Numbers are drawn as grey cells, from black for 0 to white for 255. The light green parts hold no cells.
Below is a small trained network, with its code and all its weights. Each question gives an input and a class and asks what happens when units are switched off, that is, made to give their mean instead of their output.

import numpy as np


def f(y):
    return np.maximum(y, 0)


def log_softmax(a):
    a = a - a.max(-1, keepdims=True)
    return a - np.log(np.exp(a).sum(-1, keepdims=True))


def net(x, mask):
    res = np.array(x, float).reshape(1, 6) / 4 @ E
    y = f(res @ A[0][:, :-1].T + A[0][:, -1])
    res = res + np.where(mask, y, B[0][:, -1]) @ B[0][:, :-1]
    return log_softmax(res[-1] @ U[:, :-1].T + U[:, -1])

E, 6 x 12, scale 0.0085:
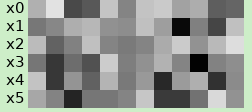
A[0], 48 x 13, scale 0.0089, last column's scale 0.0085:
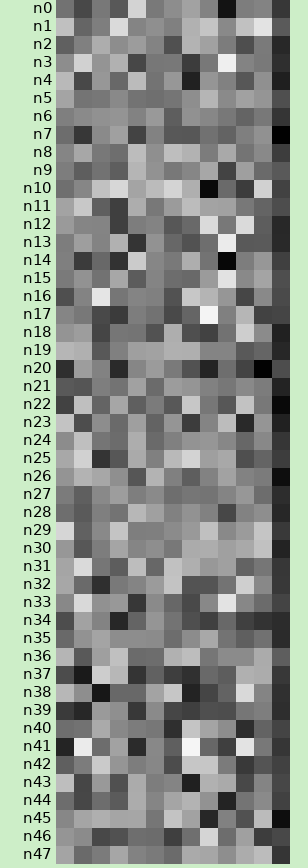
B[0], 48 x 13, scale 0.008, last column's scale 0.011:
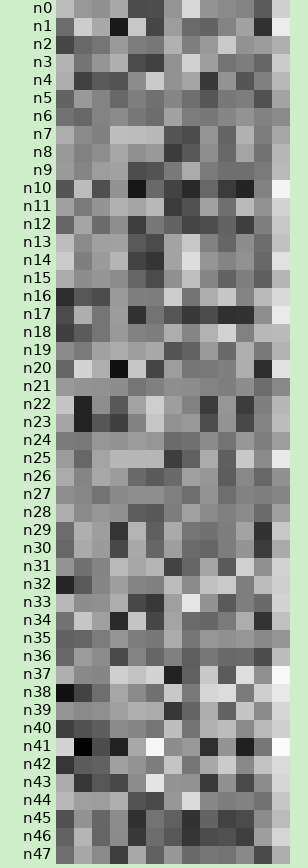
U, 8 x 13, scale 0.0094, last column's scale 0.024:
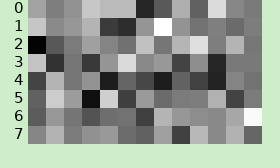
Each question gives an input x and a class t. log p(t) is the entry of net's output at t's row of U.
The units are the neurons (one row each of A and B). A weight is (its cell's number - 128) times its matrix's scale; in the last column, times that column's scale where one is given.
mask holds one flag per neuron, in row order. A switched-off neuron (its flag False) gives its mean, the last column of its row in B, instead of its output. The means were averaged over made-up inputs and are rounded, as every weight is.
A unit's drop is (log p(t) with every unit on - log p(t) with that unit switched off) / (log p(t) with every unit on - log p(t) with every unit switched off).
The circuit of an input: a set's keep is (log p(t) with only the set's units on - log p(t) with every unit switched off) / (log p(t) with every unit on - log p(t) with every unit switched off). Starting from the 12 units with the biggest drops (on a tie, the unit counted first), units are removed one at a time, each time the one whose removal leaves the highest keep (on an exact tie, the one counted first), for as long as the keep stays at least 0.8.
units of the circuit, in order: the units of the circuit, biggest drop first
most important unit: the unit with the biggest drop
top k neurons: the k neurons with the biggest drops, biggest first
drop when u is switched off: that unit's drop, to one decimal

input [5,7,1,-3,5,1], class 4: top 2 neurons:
(n10 n45)
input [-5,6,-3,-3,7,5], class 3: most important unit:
n23
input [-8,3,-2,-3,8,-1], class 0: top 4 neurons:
(n37 n39 n41 n7)
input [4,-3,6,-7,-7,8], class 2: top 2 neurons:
(n38 n18)
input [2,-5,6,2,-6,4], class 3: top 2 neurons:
(n41 n22)
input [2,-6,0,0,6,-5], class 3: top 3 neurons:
(n43 n10 n23)
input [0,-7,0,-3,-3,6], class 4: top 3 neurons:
(n17 n46 n12)
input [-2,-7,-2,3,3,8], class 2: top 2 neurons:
(n38 n32)
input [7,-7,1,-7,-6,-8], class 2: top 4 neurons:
(n42 n16 n40 n37)
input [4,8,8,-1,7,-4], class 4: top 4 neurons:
(n10 n45 n41 n20)
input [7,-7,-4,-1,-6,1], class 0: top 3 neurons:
(n25 n11 n10)
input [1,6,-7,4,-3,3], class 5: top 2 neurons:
(n20 n34)
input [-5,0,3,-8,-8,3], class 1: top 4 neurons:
(n33 n3 n13 n15)
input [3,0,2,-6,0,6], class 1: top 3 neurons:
(n33 n3 n15)
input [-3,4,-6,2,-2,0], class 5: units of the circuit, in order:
(n20)
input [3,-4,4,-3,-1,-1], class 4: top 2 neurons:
(n20 n17)
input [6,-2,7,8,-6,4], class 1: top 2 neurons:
(n14 n44)
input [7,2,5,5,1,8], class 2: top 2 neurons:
(n38 n32)
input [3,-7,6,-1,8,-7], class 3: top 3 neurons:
(n43 n23 n4)
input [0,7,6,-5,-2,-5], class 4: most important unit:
n10
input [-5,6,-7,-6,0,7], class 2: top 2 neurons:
(n38 n18)
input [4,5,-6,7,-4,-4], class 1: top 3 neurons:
(n14 n0 n44)
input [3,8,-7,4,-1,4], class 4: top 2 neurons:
(n10 n45)
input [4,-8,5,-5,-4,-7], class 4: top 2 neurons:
(n17 n46)
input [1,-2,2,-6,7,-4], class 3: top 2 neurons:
(n43 n23)
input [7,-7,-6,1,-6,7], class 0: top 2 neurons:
(n25 n11)
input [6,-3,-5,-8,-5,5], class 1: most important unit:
n33
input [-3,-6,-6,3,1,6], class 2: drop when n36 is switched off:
0.1
